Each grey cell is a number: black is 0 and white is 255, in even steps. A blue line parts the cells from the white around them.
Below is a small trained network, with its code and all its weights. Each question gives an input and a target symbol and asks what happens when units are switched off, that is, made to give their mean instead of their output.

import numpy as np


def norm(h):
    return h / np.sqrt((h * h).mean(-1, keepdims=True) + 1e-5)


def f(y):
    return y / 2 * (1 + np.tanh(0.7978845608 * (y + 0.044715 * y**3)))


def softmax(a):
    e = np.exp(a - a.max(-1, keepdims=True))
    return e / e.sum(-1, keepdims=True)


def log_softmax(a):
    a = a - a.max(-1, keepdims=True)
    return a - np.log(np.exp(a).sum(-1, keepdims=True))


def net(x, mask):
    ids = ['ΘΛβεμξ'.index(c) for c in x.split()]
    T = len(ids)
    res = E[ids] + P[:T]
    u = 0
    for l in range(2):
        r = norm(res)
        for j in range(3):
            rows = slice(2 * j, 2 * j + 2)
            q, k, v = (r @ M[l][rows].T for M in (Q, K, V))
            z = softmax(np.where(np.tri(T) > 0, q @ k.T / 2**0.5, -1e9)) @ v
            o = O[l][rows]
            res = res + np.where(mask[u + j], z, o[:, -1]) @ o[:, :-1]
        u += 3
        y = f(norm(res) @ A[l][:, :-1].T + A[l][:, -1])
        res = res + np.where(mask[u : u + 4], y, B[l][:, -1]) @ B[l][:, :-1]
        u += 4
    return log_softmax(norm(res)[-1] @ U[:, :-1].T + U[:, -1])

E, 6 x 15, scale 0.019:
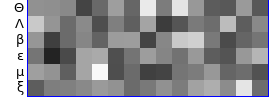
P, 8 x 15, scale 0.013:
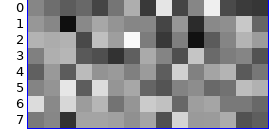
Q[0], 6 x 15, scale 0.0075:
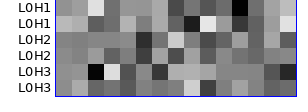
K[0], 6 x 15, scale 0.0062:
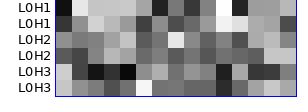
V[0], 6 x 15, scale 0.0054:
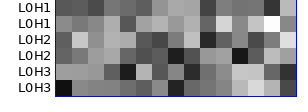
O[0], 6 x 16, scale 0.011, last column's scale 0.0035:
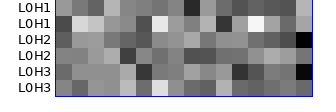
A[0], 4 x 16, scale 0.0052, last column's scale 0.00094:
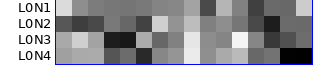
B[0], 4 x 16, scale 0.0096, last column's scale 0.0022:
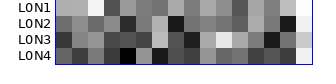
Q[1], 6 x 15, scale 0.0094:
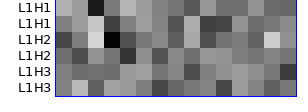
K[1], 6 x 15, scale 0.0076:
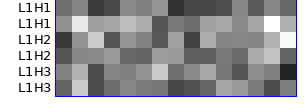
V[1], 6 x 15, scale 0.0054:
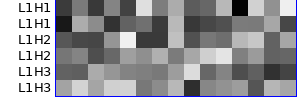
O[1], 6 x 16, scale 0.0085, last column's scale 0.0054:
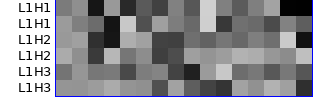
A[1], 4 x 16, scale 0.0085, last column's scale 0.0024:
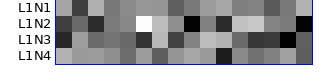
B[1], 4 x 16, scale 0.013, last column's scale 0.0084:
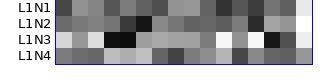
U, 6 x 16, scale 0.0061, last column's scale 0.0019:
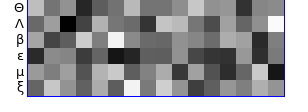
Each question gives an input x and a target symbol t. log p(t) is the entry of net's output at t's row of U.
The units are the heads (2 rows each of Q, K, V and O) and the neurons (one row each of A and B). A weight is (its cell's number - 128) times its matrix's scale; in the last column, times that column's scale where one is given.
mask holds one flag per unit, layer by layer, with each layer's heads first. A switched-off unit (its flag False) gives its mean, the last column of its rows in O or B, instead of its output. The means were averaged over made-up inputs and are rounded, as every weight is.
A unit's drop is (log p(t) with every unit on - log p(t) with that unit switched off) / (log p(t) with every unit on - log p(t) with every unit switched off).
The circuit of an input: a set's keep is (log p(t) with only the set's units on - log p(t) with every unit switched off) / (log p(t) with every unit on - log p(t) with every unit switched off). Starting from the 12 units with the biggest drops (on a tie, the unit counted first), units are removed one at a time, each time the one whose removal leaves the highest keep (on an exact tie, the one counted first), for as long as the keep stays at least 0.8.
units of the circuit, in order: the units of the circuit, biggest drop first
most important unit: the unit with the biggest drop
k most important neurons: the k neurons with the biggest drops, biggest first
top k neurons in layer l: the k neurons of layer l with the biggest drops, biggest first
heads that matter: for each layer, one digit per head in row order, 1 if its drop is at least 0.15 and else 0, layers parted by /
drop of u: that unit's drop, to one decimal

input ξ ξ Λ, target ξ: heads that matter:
100 / 000
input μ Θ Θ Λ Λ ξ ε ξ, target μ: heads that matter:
100 / 000
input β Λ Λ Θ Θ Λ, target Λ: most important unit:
L0H1
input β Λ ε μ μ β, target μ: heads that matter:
000 / 000
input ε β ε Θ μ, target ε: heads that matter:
000 / 000
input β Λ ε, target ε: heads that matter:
001 / 000
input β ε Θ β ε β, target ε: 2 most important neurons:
L1N2; L1N3
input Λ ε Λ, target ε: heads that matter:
000 / 000
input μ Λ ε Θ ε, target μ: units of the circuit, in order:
L0H1; L1H1
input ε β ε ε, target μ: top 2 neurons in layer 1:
L1N3; L1N2
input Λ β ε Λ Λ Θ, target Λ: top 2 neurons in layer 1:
L1N2; L1N3
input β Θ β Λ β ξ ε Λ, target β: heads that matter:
000 / 110
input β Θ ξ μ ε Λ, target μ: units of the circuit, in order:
L0H1; L1N3
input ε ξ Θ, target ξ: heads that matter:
100 / 000
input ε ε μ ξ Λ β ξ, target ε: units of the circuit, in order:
L1N3
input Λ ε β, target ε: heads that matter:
001 / 000
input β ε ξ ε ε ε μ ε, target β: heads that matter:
000 / 100
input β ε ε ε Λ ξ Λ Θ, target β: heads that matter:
000 / 010
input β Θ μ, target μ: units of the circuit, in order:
L0H1; L1N2; L1N3
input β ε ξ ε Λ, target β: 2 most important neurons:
L1N3; L1N2
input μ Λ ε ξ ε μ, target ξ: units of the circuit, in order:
L0H1
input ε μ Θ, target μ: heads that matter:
100 / 000
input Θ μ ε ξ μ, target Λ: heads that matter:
000 / 000
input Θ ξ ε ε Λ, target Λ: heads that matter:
001 / 000
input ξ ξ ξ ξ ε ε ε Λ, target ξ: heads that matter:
000 / 000
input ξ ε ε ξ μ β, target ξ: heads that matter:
100 / 000
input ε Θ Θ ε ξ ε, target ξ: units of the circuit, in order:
L0H1
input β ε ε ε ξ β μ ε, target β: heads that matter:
000 / 000
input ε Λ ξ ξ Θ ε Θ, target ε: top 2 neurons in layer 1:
L1N3; L1N1
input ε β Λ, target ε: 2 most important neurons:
L1N2; L1N3
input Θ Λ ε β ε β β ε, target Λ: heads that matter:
001 / 000
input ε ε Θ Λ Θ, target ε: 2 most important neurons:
L1N2; L1N3
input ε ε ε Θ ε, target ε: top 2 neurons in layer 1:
L1N2; L1N3
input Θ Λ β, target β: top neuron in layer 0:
L0N3
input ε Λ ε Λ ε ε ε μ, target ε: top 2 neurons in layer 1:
L1N2; L1N3
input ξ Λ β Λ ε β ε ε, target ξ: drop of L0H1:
0.3
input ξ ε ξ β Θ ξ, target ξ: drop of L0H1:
0.7
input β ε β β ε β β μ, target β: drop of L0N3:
0.0
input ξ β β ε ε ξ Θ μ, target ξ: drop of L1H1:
0.1
